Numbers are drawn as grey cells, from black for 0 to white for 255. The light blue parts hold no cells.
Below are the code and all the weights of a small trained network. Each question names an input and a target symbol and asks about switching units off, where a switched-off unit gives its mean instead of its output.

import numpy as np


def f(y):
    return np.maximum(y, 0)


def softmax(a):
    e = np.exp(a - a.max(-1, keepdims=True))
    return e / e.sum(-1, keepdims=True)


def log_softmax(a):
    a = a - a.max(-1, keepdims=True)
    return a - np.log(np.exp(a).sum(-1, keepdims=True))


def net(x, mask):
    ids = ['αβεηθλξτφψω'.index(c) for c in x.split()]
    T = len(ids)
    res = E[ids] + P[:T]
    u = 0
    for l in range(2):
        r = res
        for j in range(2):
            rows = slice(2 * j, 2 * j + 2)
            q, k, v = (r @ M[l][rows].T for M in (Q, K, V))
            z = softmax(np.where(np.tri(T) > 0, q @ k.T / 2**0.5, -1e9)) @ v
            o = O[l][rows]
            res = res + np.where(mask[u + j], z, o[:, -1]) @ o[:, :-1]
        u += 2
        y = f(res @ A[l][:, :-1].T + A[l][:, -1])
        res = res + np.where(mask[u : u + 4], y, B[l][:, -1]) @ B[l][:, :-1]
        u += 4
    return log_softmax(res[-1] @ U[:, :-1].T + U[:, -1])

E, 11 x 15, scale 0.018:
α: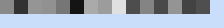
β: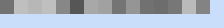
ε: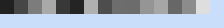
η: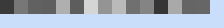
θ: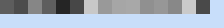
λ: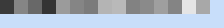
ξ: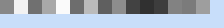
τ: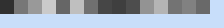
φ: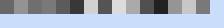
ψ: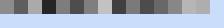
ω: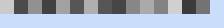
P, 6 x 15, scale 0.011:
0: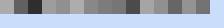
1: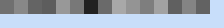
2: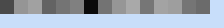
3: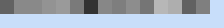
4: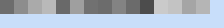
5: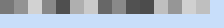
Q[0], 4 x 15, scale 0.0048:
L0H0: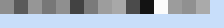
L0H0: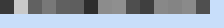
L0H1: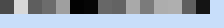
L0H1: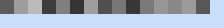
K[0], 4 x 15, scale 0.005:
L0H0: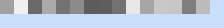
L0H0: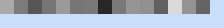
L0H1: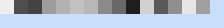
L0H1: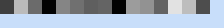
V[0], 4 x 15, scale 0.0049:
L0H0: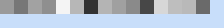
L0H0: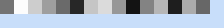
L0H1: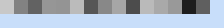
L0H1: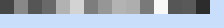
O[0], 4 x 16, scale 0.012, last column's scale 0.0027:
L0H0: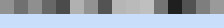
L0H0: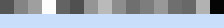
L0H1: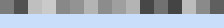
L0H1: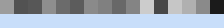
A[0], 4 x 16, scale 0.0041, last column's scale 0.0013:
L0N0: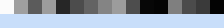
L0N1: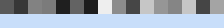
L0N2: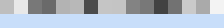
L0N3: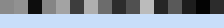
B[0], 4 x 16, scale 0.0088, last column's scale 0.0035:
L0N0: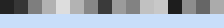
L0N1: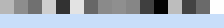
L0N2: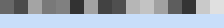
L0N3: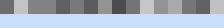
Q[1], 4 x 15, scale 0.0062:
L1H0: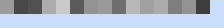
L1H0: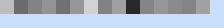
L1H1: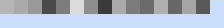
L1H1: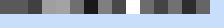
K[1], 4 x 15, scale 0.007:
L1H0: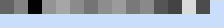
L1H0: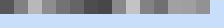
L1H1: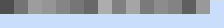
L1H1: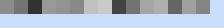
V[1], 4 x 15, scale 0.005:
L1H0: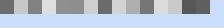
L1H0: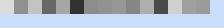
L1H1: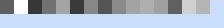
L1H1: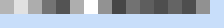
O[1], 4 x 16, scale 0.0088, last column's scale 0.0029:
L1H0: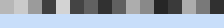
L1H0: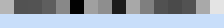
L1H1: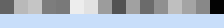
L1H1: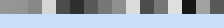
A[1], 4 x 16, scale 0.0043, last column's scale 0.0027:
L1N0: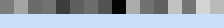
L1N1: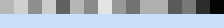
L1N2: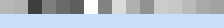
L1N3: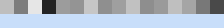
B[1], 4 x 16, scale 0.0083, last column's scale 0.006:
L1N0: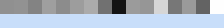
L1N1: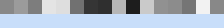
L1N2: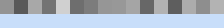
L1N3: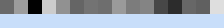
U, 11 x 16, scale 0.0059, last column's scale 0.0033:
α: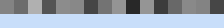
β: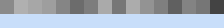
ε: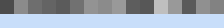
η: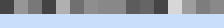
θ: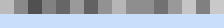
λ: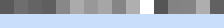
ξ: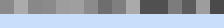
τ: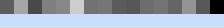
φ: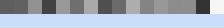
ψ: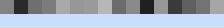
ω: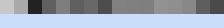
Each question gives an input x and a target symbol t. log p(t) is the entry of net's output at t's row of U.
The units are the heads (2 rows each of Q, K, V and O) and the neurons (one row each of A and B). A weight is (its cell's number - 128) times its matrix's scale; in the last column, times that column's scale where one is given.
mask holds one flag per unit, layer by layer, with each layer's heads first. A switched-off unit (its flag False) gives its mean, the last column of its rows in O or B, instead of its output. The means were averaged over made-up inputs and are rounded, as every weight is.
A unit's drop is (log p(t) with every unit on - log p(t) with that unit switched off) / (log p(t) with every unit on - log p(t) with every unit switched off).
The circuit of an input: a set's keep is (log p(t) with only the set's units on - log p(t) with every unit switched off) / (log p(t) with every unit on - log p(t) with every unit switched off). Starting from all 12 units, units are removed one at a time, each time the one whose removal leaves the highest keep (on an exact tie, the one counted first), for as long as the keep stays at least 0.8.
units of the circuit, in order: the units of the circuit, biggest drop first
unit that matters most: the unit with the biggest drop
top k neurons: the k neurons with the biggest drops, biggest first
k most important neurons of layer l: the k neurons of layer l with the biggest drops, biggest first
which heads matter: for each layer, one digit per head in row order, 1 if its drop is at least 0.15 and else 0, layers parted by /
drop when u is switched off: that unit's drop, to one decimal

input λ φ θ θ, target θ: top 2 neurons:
[L0N1, L0N2]
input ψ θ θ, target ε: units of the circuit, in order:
[L0H1, L1H0]
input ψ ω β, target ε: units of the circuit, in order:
[L1H0, L0H1]
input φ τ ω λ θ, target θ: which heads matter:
01 / 00
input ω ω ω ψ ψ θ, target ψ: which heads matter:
10 / 10
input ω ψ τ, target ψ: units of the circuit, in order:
[L0H1]
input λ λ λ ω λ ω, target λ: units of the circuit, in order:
[L0H0, L0H1]
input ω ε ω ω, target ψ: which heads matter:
11 / 00
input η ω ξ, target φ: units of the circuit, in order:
[L0N2, L0H0, L0N1, L0N0]
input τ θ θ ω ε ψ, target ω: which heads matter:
01 / 01
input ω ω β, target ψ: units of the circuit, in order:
[L0H1, L1H0, L0H0]
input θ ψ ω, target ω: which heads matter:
11 / 01
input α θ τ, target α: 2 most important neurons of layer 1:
[L1N0, L1N3]
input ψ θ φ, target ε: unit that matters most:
L1H0
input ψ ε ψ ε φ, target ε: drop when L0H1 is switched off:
0.8
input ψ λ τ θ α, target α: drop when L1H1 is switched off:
0.1
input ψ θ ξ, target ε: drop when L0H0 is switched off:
-0.1
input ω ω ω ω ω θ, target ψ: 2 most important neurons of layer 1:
[L1N2, L1N3]
